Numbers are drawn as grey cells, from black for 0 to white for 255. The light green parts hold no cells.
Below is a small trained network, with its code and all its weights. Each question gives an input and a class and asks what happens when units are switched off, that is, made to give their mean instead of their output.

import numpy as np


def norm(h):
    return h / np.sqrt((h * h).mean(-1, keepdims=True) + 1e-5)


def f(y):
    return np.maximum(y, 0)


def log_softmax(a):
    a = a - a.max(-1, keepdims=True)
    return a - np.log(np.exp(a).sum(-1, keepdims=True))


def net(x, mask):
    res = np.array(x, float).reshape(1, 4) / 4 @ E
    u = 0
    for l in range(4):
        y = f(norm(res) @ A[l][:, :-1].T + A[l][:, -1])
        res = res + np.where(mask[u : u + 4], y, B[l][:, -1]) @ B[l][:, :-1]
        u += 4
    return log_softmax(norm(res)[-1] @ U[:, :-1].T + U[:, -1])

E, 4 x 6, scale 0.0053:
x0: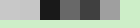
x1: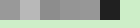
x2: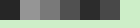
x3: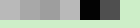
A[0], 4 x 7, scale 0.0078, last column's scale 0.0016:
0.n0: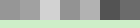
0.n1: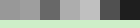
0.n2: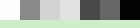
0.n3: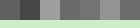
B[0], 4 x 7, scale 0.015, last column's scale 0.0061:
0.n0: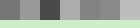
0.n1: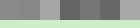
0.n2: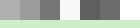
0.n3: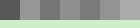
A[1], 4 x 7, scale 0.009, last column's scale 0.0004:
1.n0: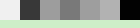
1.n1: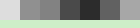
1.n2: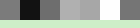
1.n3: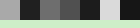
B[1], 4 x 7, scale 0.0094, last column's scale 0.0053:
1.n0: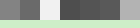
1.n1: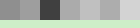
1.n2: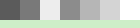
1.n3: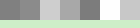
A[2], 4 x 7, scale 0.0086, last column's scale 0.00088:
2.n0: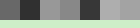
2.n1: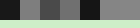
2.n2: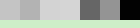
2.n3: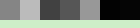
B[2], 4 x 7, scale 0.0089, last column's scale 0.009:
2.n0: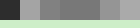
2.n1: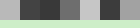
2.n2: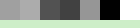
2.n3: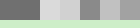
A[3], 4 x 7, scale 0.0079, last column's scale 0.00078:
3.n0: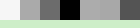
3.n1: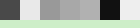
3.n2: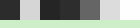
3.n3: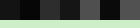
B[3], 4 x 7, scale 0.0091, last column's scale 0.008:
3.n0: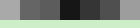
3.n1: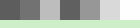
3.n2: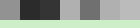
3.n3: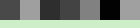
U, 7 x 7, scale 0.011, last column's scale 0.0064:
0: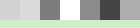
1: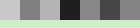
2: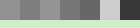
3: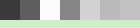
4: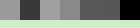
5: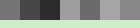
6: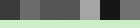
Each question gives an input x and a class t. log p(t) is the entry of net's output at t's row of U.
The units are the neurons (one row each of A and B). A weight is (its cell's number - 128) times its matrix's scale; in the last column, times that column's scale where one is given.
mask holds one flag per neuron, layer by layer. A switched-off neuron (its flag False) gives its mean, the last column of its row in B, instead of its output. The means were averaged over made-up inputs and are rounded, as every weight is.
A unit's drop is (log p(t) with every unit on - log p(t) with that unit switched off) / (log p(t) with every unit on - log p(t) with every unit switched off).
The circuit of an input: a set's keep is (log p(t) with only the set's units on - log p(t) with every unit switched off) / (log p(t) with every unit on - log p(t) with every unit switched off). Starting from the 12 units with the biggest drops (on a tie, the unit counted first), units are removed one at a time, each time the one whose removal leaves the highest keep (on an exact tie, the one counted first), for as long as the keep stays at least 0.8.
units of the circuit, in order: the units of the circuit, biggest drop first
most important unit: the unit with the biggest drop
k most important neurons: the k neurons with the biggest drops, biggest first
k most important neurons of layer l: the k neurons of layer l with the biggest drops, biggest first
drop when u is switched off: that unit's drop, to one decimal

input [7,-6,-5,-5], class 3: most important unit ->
1.n2
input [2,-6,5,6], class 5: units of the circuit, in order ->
[0.n2, 3.n2, 2.n0]
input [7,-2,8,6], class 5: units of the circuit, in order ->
[0.n2, 3.n2]
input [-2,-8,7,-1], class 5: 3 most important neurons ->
[3.n2, 0.n3, 3.n1]
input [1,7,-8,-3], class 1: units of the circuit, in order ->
[2.n2, 0.n1, 3.n0]
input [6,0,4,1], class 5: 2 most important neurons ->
[0.n2, 1.n1]
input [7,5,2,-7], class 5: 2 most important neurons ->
[1.n0, 0.n2]
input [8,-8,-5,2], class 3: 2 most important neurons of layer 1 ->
[1.n3, 1.n2]
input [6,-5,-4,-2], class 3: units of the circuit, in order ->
[0.n2, 1.n2]
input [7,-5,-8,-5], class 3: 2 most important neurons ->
[1.n2, 0.n2]
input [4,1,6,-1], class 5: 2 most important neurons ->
[0.n2, 1.n1]
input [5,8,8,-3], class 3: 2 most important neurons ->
[2.n3, 0.n2]
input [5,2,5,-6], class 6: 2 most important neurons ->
[0.n2, 2.n1]
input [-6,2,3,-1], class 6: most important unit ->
1.n2
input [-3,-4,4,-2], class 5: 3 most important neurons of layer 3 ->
[3.n2, 3.n1, 3.n3]
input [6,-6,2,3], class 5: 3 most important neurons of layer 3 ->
[3.n2, 3.n1, 3.n0]
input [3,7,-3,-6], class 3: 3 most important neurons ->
[2.n3, 0.n2, 1.n2]
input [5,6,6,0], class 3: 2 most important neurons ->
[2.n3, 0.n2]
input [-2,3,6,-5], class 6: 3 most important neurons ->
[0.n2, 2.n1, 3.n3]
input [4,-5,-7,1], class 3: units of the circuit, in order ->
[1.n2]
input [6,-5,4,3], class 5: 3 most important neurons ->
[0.n2, 3.n2, 1.n2]
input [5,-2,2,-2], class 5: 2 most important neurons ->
[3.n2, 0.n2]
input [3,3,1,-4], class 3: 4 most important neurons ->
[1.n3, 2.n3, 1.n2, 0.n2]
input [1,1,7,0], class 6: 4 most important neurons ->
[2.n1, 0.n2, 0.n1, 3.n3]
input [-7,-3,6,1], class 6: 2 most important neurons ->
[3.n3, 2.n1]
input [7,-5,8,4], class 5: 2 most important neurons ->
[0.n2, 3.n2]
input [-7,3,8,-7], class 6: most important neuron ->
[3.n3]
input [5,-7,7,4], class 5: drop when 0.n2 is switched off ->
0.4
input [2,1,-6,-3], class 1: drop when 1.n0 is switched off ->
-0.1
